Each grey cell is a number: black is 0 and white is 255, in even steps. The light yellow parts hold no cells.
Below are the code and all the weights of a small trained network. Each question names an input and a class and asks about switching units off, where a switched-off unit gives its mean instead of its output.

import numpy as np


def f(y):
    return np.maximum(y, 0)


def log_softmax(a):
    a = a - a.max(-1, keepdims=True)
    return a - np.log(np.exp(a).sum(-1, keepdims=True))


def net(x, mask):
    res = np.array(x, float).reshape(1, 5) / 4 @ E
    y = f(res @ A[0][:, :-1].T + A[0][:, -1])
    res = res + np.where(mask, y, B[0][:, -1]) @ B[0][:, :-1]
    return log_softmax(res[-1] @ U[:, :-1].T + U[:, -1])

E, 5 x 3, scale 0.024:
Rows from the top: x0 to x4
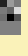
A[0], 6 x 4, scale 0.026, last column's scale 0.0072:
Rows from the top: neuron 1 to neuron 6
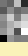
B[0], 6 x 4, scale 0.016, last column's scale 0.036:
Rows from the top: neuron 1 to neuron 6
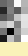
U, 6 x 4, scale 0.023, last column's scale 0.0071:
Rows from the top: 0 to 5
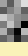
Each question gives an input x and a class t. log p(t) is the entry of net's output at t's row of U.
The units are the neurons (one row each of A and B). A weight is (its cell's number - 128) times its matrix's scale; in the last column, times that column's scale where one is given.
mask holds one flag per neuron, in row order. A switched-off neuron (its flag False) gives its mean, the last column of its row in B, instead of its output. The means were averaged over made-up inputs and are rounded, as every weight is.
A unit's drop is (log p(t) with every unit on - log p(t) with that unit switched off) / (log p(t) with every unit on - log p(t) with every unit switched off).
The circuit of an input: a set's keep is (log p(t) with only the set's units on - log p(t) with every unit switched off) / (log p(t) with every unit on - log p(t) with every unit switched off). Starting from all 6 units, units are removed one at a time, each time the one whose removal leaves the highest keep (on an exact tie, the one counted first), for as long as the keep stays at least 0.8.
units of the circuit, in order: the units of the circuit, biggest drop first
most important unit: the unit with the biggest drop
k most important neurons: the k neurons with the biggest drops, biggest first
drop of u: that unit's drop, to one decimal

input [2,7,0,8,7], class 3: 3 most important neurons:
[neuron 5; neuron 4; neuron 3]
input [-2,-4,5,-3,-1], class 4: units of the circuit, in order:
[neuron 6; neuron 3]
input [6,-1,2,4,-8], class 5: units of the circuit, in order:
[neuron 3; neuron 1]
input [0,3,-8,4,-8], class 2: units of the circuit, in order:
[neuron 4; neuron 6]
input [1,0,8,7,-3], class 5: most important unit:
neuron 3
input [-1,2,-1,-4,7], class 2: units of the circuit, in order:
[neuron 6; neuron 5]
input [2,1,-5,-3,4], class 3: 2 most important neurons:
[neuron 4; neuron 1]
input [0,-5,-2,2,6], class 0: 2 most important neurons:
[neuron 6; neuron 5]
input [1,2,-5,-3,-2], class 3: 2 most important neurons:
[neuron 4; neuron 3]
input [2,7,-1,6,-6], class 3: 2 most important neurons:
[neuron 4; neuron 5]
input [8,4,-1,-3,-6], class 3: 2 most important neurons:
[neuron 5; neuron 4]
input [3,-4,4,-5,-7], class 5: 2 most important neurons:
[neuron 3; neuron 1]
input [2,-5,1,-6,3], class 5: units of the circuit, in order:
[neuron 1; neuron 3]
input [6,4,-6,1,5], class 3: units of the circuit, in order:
[neuron 4]
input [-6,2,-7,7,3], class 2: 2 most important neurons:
[neuron 4; neuron 6]
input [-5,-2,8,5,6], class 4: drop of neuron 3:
0.1
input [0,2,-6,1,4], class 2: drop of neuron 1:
0.0
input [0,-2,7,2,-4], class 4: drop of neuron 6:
0.4
